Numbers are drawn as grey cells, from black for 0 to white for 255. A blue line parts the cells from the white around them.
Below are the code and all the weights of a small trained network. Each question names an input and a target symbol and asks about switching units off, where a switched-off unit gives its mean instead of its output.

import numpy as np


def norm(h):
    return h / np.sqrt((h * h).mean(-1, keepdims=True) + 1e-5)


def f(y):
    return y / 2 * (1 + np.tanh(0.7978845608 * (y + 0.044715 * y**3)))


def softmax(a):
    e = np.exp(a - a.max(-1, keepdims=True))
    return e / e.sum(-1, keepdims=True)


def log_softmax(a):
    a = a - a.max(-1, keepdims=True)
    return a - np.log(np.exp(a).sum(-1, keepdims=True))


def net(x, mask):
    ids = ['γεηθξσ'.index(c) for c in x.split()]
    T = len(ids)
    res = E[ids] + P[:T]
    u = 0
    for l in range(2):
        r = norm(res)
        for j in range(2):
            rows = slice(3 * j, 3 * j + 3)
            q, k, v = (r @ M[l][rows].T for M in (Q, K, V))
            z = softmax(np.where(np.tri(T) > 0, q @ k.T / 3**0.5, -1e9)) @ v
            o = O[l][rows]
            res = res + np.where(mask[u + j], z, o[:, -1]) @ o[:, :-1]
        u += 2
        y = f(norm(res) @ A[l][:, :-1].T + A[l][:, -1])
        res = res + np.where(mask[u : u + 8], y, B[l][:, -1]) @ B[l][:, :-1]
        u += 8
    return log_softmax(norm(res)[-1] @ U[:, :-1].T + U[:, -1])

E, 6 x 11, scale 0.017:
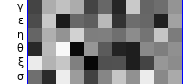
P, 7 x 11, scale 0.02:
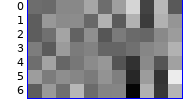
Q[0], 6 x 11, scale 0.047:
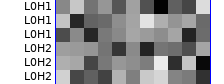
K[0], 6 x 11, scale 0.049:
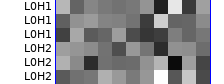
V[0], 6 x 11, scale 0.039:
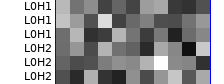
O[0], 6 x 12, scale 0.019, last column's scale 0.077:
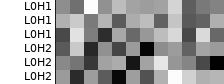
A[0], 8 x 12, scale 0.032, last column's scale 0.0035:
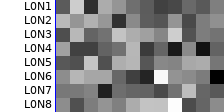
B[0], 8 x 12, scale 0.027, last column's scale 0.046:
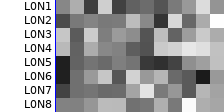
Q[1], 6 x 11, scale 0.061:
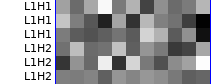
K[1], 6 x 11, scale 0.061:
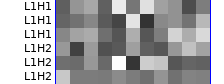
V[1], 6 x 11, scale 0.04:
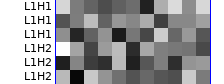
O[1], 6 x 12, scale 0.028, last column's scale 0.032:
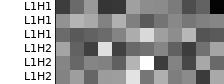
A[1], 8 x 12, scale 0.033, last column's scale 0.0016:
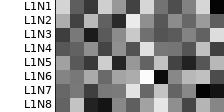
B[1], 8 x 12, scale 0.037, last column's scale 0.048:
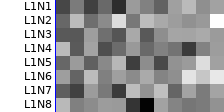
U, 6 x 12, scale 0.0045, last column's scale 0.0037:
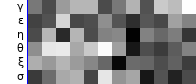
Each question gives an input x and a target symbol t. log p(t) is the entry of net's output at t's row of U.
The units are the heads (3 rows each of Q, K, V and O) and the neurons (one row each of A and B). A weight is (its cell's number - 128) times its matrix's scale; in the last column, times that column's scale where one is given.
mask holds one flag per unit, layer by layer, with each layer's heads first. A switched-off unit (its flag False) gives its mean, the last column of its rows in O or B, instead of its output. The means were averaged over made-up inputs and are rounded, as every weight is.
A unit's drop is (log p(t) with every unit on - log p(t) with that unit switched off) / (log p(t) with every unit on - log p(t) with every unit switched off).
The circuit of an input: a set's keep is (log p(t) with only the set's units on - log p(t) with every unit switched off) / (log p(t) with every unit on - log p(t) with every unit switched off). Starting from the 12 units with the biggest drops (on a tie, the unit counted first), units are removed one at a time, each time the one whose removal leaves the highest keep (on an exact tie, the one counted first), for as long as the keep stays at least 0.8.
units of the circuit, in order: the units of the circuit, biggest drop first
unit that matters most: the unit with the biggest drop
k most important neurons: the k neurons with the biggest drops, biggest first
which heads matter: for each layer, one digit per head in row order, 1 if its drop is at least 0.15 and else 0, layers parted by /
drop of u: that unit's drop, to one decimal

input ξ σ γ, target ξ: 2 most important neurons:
[L1N6, L1N2]
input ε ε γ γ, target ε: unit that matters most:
L0H1
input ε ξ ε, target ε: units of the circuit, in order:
[L1H2, L1H1, L0H2]
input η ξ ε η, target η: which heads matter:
01 / 01
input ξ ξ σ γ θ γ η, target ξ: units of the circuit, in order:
[L0H2, L1H2, L1H1, L0H1]
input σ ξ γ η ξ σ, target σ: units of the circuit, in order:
[L0H2, L1H2, L1H1, L0H1]
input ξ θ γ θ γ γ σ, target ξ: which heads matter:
01 / 11
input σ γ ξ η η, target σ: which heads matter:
11 / 11
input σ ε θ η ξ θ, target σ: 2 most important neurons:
[L1N7, L0N4]
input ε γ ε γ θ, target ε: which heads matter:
11 / 10
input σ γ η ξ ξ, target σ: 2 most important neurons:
[L1N7, L0N4]
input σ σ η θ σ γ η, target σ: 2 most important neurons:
[L1N7, L1N6]
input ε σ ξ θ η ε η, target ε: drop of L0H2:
0.4
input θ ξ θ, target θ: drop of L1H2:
0.2
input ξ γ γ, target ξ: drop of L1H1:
0.3
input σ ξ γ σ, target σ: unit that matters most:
L1H2
